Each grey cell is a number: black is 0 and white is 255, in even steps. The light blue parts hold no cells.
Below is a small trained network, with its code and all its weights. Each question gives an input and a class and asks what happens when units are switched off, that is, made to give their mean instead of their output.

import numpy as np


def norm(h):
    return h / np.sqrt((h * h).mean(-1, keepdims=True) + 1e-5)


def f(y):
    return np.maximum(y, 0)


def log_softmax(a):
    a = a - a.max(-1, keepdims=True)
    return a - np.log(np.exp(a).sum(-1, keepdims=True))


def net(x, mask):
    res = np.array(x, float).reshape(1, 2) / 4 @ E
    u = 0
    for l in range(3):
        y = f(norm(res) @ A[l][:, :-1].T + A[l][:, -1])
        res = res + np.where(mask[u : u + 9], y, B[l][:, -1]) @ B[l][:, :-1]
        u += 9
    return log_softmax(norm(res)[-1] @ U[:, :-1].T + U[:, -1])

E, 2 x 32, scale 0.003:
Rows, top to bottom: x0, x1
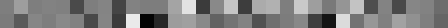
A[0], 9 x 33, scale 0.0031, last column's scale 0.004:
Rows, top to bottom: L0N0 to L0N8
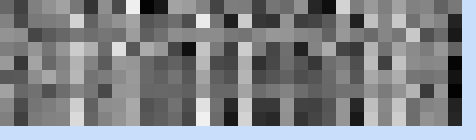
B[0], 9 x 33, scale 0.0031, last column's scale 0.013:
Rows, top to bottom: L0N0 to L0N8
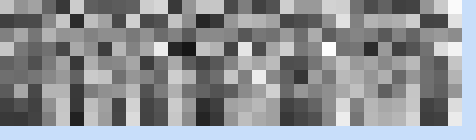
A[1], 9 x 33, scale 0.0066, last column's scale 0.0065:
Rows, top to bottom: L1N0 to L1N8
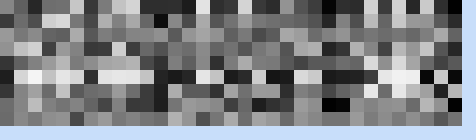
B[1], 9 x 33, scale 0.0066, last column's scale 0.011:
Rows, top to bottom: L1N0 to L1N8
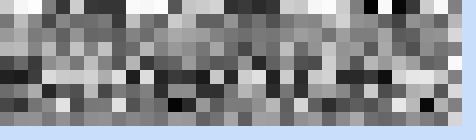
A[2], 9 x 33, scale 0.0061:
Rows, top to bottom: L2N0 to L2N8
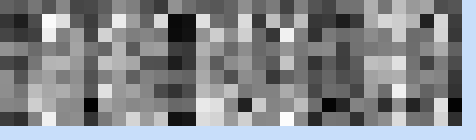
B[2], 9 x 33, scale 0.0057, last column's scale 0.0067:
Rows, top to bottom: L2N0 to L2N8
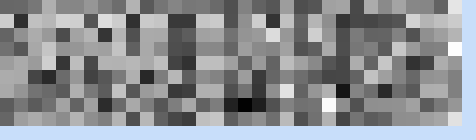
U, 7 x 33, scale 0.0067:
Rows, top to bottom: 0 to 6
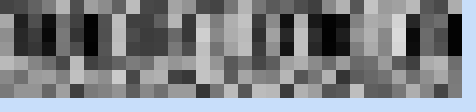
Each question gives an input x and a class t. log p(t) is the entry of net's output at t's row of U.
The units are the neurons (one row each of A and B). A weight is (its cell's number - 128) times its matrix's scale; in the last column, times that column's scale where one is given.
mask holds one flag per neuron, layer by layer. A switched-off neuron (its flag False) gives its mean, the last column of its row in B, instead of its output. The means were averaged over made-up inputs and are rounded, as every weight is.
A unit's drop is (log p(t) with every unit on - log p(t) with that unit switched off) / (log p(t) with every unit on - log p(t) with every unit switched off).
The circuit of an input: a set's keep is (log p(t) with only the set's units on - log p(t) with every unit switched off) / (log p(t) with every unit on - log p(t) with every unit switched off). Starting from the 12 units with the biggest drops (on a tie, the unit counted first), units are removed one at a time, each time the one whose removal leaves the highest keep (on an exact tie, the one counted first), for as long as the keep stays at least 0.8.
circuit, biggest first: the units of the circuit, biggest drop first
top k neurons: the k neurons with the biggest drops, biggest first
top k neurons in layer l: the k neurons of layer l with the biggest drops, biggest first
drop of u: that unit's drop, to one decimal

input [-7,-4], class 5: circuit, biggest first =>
[L0N3]
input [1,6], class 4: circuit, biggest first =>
[L0N0, L1N4]
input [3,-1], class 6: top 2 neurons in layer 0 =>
[L0N3, L0N0]
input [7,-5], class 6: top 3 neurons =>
[L0N3, L0N0, L0N8]
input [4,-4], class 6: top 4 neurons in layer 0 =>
[L0N3, L0N0, L0N8, L0N1]
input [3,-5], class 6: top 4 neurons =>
[L0N3, L0N0, L0N8, L1N4]
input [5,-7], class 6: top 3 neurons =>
[L0N3, L0N0, L1N4]
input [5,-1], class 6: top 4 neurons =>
[L0N3, L0N0, L0N8, L0N1]
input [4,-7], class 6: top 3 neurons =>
[L0N3, L0N0, L1N4]
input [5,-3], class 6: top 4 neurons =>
[L0N3, L0N0, L0N8, L0N1]
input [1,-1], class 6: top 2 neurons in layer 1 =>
[L1N4, L1N6]
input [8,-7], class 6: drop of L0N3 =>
1.1
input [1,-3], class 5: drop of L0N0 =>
0.5
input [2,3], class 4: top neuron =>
[L1N2]
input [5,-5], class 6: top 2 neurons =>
[L0N3, L0N0]
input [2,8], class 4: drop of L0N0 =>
0.9
